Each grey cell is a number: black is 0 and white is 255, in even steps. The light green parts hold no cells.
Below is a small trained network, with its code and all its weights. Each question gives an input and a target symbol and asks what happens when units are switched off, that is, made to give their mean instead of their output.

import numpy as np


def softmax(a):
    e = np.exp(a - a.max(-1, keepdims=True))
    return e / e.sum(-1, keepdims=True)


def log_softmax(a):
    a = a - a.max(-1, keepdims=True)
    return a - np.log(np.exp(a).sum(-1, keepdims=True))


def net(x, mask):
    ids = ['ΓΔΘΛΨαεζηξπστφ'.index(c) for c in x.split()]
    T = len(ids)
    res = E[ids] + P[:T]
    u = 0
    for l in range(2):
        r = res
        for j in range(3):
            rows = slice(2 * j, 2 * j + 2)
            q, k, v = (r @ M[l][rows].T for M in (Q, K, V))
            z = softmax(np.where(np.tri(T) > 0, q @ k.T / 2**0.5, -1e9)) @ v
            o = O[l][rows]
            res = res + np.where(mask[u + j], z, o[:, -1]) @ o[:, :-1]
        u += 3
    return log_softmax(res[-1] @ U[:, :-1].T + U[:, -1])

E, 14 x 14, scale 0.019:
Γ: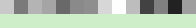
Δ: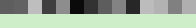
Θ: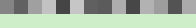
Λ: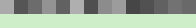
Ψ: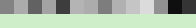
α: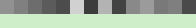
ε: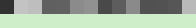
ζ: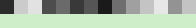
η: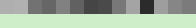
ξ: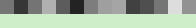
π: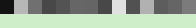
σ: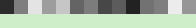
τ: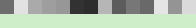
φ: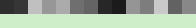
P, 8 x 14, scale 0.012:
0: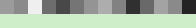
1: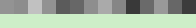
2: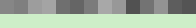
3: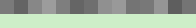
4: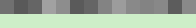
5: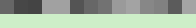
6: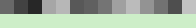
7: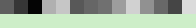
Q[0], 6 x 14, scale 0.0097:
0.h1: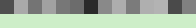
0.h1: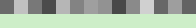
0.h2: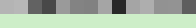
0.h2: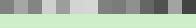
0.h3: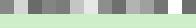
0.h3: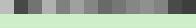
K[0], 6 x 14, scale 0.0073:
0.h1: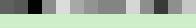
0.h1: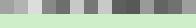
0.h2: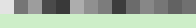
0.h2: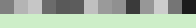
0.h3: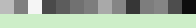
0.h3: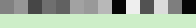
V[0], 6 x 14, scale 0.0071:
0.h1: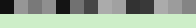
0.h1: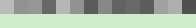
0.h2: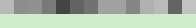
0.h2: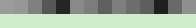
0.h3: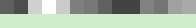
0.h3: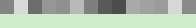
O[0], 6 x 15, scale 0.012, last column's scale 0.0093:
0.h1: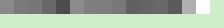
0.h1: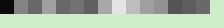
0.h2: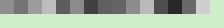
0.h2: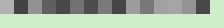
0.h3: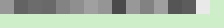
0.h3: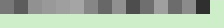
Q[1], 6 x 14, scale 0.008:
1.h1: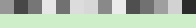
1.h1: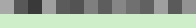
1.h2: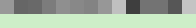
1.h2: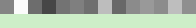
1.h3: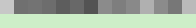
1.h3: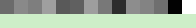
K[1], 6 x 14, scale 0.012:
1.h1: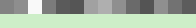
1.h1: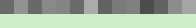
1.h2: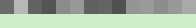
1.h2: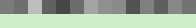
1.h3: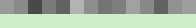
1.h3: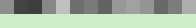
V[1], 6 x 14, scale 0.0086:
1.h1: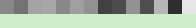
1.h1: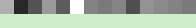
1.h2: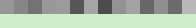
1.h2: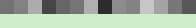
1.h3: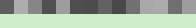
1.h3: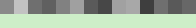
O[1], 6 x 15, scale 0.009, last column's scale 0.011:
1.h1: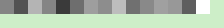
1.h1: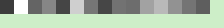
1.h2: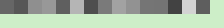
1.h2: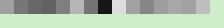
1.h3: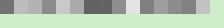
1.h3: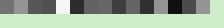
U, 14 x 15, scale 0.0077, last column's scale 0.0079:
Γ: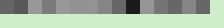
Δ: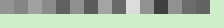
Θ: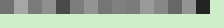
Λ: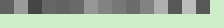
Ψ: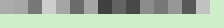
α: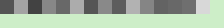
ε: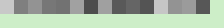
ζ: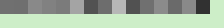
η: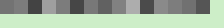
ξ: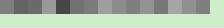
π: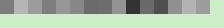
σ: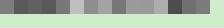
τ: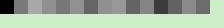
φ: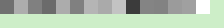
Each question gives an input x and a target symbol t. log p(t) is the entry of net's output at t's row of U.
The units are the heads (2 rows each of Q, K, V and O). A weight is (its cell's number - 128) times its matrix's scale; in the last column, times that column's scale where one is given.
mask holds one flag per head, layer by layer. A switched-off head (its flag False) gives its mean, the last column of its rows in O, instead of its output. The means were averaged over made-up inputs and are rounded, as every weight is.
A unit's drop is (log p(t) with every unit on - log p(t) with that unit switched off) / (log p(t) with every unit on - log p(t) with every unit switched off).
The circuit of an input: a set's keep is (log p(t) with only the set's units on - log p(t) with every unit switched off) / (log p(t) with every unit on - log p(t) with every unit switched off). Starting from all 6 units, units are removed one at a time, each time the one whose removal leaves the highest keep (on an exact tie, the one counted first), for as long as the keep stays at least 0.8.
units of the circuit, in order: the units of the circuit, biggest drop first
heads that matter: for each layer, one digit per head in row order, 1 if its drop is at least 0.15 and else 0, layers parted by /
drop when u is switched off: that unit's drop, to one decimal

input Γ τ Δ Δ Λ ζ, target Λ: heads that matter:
010 / 101
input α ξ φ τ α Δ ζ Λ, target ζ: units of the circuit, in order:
1.h2
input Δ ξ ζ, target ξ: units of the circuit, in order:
1.h3; 1.h1
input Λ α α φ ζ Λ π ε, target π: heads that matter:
101 / 000
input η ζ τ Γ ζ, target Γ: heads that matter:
000 / 001
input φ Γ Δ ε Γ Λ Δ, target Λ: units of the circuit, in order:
1.h1; 1.h3
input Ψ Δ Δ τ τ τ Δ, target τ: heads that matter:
010 / 011
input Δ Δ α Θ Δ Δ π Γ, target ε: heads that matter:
110 / 000
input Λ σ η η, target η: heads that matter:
100 / 101
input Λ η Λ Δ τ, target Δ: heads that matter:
010 / 101
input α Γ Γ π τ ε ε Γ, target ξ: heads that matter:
100 / 101
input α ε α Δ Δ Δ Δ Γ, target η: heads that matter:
001 / 101
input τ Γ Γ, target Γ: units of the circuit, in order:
1.h3; 1.h2
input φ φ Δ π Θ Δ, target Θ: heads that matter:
100 / 100
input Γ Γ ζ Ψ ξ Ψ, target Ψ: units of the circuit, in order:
0.h1
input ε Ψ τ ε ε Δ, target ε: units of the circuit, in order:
0.h2; 0.h1
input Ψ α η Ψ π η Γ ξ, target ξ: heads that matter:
000 / 001
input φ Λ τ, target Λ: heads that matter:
100 / 101
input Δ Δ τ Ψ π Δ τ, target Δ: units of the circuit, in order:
1.h3; 1.h1
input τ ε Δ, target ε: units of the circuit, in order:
0.h2
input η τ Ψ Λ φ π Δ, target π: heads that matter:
101 / 000
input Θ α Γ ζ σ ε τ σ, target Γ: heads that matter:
011 / 010
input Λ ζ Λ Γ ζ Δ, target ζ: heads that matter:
001 / 010
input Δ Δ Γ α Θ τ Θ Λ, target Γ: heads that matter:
101 / 011
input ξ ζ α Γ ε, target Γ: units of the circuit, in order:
1.h3; 0.h1
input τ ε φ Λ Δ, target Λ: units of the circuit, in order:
1.h1; 1.h3; 0.h2
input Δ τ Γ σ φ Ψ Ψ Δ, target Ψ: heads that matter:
100 / 000
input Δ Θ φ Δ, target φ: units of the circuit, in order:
0.h2
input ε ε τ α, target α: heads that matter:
100 / 100
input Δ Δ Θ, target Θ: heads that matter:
110 / 100
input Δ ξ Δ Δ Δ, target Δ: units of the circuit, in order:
1.h3; 0.h3
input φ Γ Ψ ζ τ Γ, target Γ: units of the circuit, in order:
1.h3; 1.h2; 0.h3
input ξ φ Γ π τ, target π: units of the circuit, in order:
0.h3; 0.h1
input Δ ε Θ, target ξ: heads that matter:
010 / 101
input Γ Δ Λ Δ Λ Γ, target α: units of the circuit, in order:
1.h1
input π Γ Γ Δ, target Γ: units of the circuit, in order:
1.h3; 0.h1
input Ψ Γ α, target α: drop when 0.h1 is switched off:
0.1
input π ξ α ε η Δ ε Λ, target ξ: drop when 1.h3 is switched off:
0.2
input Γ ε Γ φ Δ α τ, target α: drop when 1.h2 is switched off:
0.0
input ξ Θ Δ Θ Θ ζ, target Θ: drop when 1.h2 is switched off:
0.0
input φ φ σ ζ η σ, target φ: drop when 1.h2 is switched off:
-0.2
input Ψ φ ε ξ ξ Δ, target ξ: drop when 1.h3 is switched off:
0.7
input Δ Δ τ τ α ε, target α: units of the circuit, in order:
1.h1
